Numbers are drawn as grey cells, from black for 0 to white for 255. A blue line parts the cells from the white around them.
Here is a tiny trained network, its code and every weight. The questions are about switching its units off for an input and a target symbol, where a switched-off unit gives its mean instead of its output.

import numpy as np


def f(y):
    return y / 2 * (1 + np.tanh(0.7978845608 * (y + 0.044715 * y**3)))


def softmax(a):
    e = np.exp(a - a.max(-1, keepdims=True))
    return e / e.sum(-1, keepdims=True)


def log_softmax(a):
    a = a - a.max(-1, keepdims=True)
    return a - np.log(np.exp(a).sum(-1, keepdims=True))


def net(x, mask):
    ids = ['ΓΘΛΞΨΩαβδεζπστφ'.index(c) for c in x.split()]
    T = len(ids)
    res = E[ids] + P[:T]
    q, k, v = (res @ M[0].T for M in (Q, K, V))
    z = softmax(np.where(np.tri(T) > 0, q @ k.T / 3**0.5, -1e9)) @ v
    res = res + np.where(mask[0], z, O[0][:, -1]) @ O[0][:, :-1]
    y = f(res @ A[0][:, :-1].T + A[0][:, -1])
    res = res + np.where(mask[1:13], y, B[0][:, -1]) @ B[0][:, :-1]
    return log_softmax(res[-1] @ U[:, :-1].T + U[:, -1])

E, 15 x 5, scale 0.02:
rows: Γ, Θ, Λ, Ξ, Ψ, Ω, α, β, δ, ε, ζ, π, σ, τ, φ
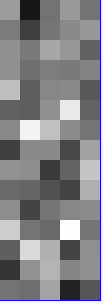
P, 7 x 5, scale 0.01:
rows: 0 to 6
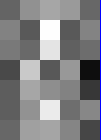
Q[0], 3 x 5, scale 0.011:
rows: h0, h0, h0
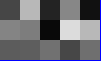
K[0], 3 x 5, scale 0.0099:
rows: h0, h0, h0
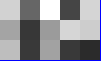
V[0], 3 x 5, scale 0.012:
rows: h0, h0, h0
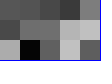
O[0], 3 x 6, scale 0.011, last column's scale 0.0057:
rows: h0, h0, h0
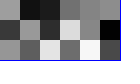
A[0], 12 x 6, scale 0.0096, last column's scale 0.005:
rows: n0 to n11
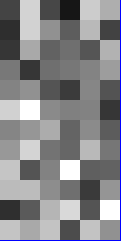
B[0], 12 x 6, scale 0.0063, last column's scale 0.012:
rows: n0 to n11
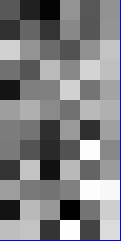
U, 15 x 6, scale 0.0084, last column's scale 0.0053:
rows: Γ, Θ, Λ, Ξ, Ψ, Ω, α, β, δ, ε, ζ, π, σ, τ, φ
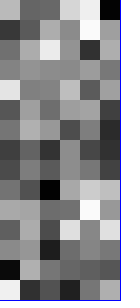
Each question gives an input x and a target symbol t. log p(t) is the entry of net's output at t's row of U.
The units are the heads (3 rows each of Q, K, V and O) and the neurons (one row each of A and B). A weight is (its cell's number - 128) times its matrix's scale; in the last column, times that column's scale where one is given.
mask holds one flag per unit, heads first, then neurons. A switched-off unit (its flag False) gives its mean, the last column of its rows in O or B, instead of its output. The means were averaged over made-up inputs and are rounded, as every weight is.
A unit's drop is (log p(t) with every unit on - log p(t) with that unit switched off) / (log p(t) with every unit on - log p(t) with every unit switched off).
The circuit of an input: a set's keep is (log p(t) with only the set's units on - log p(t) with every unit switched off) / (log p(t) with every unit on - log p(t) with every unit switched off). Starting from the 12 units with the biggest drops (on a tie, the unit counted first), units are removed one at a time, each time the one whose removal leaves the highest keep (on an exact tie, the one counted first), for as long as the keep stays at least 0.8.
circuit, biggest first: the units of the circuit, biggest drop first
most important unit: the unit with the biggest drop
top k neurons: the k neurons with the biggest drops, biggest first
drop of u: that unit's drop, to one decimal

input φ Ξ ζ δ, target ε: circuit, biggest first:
[n0, h0]
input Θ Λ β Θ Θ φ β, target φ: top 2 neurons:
[n2, n11]
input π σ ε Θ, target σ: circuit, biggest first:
[h0, n2]
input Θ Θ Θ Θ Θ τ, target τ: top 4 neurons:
[n10, n9, n1, n3]
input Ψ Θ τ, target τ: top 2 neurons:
[n10, n1]
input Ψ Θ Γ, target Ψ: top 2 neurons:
[n11, n9]
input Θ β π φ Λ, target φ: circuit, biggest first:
[h0, n11]
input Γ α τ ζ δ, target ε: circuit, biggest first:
[n0, n7]
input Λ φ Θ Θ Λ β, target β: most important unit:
n0
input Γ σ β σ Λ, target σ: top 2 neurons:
[n2, n9]
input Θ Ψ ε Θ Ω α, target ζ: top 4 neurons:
[n9, n5, n2, n7]
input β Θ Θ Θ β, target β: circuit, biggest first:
[n9, h0]
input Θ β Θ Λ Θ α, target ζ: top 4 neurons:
[n9, n5, n7, n2]
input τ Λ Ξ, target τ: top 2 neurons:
[n10, n11]
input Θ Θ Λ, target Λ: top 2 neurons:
[n9, n10]
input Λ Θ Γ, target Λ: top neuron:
[n9]
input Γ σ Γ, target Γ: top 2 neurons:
[n11, n3]
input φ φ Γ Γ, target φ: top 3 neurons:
[n4, n9, n11]
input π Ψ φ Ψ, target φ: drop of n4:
0.1
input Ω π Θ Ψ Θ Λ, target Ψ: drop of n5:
0.0
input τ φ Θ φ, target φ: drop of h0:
0.3
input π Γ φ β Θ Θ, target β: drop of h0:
1.0
